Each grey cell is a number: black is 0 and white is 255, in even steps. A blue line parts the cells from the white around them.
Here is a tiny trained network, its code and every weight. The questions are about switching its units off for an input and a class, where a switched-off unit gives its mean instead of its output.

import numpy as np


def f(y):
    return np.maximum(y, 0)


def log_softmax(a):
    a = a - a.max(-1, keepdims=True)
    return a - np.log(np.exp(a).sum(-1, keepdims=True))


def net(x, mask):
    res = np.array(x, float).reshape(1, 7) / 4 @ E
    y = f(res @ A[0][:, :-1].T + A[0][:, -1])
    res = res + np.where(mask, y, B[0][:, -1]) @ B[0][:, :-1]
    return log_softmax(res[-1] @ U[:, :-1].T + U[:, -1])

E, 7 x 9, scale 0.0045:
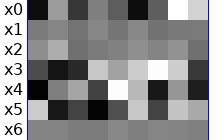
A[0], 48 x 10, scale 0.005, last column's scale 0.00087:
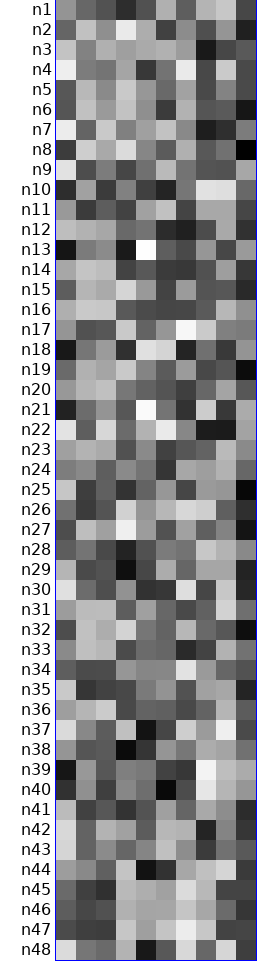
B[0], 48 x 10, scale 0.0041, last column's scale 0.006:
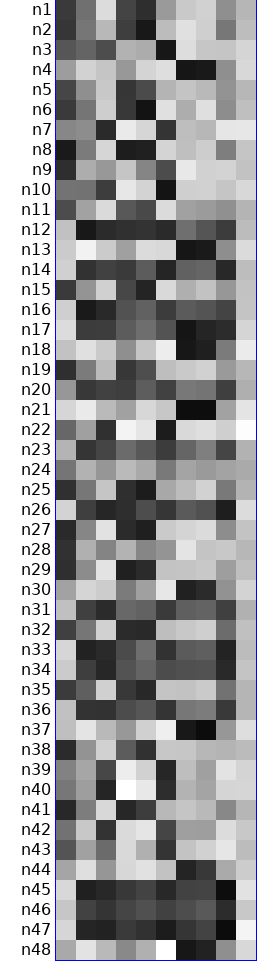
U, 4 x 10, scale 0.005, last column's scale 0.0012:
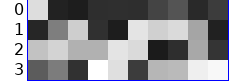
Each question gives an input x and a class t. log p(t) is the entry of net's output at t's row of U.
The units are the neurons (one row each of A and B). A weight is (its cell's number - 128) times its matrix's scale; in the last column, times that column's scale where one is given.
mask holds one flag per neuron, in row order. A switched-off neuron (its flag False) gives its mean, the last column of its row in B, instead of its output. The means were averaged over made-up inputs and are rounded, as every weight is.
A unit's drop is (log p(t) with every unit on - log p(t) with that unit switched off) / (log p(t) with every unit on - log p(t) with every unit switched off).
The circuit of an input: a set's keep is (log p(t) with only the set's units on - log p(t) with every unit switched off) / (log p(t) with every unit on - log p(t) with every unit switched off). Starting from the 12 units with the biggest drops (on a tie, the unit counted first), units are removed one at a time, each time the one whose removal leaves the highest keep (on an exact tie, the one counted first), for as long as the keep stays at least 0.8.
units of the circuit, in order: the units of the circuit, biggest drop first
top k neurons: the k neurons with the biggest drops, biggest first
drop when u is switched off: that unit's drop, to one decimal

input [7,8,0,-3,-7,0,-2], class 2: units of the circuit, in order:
[n37]
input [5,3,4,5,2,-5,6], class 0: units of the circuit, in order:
[n47; n45]
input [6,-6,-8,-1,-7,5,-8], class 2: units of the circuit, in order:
[n37; n44]
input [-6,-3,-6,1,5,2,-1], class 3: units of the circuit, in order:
[n22; n7]
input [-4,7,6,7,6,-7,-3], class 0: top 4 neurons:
[n47; n45; n26; n46]
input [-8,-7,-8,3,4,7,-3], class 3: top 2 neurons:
[n22; n7]
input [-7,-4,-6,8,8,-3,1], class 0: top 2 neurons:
[n47; n45]
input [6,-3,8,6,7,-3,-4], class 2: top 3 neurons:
[n21; n13; n18]
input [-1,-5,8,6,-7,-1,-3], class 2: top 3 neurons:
[n37; n4; n48]
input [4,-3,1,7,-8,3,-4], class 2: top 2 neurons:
[n37; n44]
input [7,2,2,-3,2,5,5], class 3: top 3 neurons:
[n40; n39; n10]
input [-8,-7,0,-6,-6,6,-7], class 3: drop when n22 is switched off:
0.3
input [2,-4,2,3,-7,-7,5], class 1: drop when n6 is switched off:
0.3
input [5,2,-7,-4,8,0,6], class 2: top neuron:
[n13]
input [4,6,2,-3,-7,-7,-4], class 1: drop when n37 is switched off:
-0.1
